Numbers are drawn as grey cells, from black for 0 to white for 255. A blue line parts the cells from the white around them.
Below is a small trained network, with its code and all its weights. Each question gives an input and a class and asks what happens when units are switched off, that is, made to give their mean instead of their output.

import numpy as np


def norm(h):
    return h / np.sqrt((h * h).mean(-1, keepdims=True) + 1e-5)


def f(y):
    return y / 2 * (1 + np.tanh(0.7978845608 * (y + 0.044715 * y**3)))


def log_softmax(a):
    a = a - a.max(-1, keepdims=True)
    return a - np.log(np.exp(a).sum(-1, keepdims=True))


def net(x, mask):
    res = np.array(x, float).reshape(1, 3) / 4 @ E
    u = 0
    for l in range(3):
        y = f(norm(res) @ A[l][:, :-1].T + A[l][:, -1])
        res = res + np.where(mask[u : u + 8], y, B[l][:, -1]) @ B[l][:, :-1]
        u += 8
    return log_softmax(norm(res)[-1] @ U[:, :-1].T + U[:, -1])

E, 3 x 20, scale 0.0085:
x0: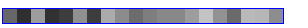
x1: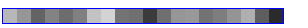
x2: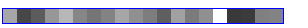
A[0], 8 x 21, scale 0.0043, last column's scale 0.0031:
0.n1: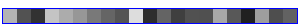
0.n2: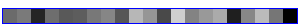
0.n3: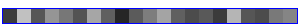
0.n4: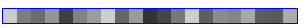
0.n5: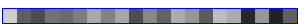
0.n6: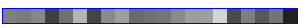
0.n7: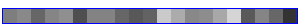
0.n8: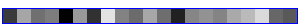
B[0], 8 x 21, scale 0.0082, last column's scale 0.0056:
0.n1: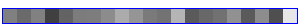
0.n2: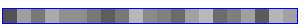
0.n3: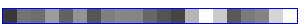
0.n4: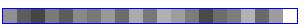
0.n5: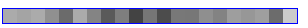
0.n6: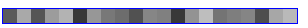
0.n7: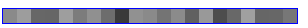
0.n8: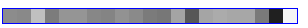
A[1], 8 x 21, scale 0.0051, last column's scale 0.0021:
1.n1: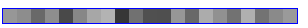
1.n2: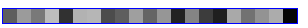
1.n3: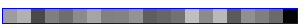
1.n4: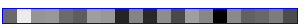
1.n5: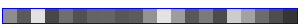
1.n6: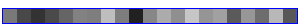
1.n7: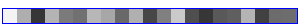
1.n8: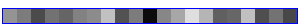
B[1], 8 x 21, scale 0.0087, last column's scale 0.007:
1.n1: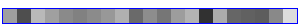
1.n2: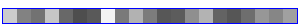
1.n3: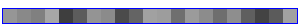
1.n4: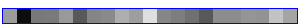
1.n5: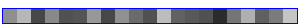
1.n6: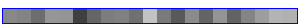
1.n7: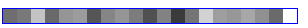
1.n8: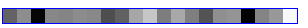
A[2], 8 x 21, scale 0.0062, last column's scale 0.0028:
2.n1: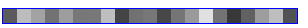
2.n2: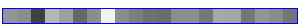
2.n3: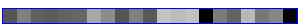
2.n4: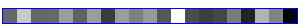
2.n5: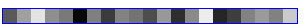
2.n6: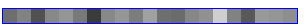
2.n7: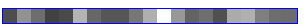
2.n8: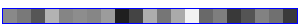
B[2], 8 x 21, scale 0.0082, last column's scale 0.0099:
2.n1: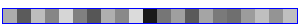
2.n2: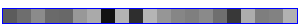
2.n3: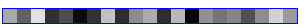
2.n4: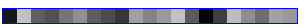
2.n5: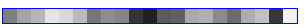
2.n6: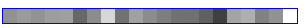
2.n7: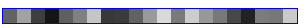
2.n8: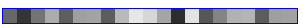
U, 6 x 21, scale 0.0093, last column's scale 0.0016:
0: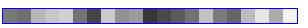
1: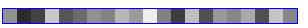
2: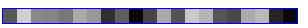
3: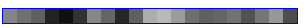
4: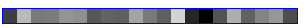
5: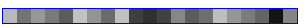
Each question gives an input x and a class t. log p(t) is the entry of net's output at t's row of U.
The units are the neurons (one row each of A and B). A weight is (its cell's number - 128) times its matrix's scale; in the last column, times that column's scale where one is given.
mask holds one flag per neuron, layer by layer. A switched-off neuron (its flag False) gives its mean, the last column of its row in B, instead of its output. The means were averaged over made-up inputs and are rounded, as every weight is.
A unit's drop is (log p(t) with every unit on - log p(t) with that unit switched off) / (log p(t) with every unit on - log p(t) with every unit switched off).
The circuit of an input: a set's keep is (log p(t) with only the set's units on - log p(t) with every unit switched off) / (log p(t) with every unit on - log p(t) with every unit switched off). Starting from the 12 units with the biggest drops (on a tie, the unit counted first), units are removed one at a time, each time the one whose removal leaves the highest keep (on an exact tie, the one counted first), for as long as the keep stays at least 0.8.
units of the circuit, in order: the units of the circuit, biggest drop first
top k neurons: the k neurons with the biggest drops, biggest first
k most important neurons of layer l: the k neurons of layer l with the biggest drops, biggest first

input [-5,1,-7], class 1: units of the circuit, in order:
1.n4
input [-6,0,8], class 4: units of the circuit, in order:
0.n1, 2.n4
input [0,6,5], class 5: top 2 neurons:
0.n3, 1.n7
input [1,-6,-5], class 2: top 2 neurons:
0.n8, 2.n7
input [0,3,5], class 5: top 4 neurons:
0.n3, 0.n1, 1.n7, 0.n5
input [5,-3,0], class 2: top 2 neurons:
0.n3, 0.n8
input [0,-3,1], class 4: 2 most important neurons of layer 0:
0.n3, 0.n8
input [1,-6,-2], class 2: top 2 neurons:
0.n3, 1.n8
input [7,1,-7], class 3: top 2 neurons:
1.n7, 2.n3
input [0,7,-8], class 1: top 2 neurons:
0.n3, 0.n1
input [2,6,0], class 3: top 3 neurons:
0.n3, 0.n4, 1.n8
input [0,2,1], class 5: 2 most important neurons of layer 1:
1.n7, 1.n1
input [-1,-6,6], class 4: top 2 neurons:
0.n3, 1.n7
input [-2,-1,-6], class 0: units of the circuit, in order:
0.n3
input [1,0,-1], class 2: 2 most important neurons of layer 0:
0.n8, 0.n3
